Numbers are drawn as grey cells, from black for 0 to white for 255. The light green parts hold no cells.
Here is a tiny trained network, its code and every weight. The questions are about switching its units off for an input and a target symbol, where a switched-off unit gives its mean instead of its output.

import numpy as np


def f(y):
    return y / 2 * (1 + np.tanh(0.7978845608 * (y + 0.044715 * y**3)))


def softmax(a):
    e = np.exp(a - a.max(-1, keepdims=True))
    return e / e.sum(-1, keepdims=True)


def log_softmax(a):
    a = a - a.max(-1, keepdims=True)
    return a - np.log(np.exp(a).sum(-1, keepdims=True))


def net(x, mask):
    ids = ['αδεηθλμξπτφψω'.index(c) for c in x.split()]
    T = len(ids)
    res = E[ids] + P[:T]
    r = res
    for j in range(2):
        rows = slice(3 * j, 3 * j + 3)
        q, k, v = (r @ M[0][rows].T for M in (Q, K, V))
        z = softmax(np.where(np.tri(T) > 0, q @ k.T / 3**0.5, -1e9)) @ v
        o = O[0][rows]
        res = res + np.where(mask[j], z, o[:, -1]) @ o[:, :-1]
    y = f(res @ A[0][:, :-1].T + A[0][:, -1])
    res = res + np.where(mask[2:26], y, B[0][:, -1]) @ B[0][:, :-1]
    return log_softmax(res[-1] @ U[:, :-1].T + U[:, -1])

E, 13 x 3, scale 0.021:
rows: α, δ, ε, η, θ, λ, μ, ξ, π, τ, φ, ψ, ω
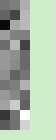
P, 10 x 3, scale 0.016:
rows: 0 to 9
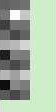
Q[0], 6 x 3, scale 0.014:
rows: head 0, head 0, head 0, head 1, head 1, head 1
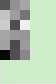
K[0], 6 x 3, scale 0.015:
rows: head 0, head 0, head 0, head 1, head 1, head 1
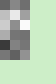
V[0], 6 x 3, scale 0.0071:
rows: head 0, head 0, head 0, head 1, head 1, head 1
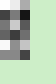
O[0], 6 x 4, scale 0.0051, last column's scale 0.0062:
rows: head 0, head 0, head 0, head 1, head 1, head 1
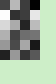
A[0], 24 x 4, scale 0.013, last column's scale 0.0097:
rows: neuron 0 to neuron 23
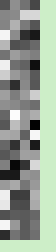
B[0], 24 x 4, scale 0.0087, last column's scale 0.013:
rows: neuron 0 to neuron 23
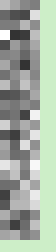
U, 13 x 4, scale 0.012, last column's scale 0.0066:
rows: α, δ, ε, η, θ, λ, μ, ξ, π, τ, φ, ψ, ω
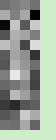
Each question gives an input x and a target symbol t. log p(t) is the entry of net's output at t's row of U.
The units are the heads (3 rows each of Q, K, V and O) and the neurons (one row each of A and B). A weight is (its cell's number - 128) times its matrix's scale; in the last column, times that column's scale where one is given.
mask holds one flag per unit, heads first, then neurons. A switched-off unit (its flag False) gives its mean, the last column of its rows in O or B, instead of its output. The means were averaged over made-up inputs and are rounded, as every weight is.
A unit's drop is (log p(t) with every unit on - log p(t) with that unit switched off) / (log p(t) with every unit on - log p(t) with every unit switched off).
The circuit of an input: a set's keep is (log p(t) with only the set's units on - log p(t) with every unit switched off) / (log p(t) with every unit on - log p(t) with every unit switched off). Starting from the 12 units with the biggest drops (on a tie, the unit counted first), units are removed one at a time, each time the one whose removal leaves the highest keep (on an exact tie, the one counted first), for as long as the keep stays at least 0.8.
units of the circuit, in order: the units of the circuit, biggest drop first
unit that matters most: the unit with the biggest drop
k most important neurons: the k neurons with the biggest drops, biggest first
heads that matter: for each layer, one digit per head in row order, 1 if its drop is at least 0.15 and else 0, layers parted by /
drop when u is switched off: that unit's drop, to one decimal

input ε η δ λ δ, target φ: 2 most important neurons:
(neuron 1; neuron 16)
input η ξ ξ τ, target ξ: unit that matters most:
neuron 16
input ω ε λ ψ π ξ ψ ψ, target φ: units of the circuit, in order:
(neuron 1; neuron 16)
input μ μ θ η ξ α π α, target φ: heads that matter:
00
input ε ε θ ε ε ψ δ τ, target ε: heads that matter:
10
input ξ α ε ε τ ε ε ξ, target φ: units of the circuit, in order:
(neuron 16; neuron 20; neuron 17; head 0)
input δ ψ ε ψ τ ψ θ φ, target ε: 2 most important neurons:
(neuron 11; neuron 3)
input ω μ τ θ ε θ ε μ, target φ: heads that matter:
00
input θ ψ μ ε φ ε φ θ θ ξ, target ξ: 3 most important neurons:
(neuron 16; neuron 19; neuron 20)
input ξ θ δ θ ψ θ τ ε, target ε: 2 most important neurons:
(neuron 3; neuron 13)
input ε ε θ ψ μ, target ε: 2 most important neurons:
(neuron 3; neuron 11)
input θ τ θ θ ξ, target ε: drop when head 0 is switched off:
0.4
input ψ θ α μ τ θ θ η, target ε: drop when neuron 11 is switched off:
0.1
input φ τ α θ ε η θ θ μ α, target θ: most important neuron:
(neuron 19)
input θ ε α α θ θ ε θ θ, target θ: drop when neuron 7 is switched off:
0.0
